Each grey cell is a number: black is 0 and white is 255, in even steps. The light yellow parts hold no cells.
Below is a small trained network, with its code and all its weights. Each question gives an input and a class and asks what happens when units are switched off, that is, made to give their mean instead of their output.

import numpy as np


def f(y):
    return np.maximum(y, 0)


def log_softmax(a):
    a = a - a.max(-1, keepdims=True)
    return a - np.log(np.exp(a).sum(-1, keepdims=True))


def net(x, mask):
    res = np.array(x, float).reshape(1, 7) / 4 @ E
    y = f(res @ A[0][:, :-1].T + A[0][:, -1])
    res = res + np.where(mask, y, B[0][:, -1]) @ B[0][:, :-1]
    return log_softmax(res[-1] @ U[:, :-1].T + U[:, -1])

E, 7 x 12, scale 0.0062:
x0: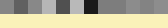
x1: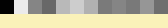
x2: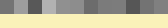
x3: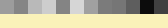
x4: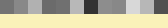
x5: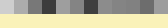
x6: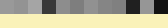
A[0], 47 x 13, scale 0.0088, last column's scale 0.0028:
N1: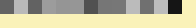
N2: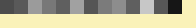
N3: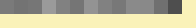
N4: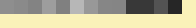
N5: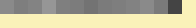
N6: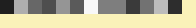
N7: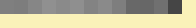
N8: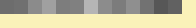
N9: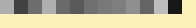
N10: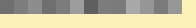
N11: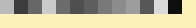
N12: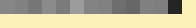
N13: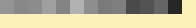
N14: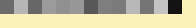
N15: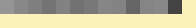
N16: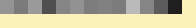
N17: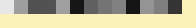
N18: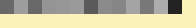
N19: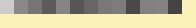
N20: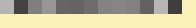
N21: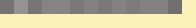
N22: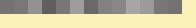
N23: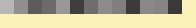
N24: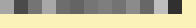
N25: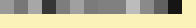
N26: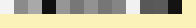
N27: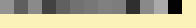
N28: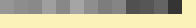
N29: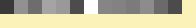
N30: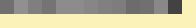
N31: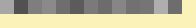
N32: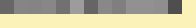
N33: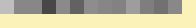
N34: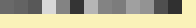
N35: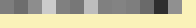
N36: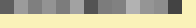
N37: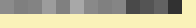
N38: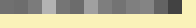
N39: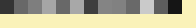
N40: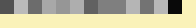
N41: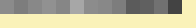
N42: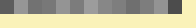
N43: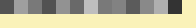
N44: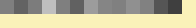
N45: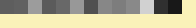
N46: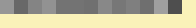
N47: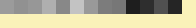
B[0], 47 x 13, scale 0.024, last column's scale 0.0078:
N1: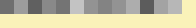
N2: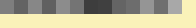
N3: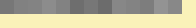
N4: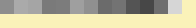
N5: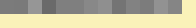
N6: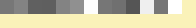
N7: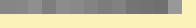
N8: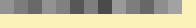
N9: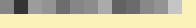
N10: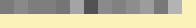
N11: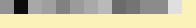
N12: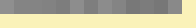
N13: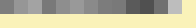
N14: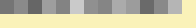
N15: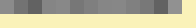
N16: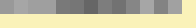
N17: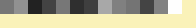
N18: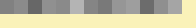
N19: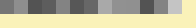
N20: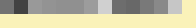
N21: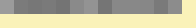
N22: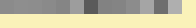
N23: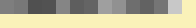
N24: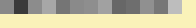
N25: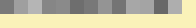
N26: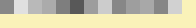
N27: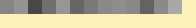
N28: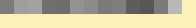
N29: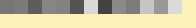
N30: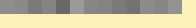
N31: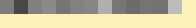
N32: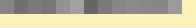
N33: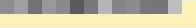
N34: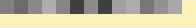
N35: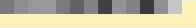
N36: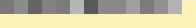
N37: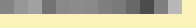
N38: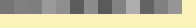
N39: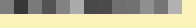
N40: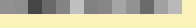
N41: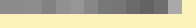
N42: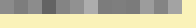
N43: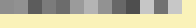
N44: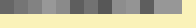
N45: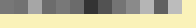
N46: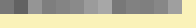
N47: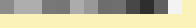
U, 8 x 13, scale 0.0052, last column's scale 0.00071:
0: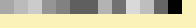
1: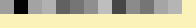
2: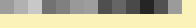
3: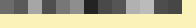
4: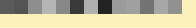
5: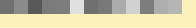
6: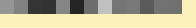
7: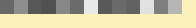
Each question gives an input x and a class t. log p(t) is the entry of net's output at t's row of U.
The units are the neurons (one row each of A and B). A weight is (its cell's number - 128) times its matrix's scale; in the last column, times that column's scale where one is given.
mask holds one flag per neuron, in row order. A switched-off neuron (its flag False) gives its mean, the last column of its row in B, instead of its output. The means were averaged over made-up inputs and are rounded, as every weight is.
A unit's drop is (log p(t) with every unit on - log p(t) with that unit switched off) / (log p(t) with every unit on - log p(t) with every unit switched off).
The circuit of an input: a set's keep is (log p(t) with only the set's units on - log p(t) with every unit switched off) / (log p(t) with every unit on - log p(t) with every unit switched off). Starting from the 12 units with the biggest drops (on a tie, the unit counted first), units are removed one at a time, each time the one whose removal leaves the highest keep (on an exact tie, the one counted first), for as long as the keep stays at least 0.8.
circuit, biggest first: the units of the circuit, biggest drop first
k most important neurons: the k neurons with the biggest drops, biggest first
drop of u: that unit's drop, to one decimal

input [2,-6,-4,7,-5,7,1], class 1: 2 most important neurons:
(N11, N20)
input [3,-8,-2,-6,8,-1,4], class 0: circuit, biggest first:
(N26)
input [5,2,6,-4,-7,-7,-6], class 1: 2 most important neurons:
(N11, N9)
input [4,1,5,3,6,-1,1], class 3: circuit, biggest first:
(N39, N45, N2)
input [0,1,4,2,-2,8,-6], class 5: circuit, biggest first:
(N1, N14)
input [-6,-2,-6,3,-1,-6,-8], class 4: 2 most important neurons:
(N34, N29)
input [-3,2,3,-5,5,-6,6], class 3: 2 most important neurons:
(N45, N2)
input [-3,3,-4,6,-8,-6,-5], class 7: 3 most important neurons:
(N6, N29, N43)
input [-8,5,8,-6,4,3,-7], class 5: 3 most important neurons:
(N1, N14, N40)
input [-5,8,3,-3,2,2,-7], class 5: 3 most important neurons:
(N1, N40, N14)
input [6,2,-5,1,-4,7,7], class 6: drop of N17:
0.2
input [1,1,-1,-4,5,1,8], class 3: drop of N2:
0.1
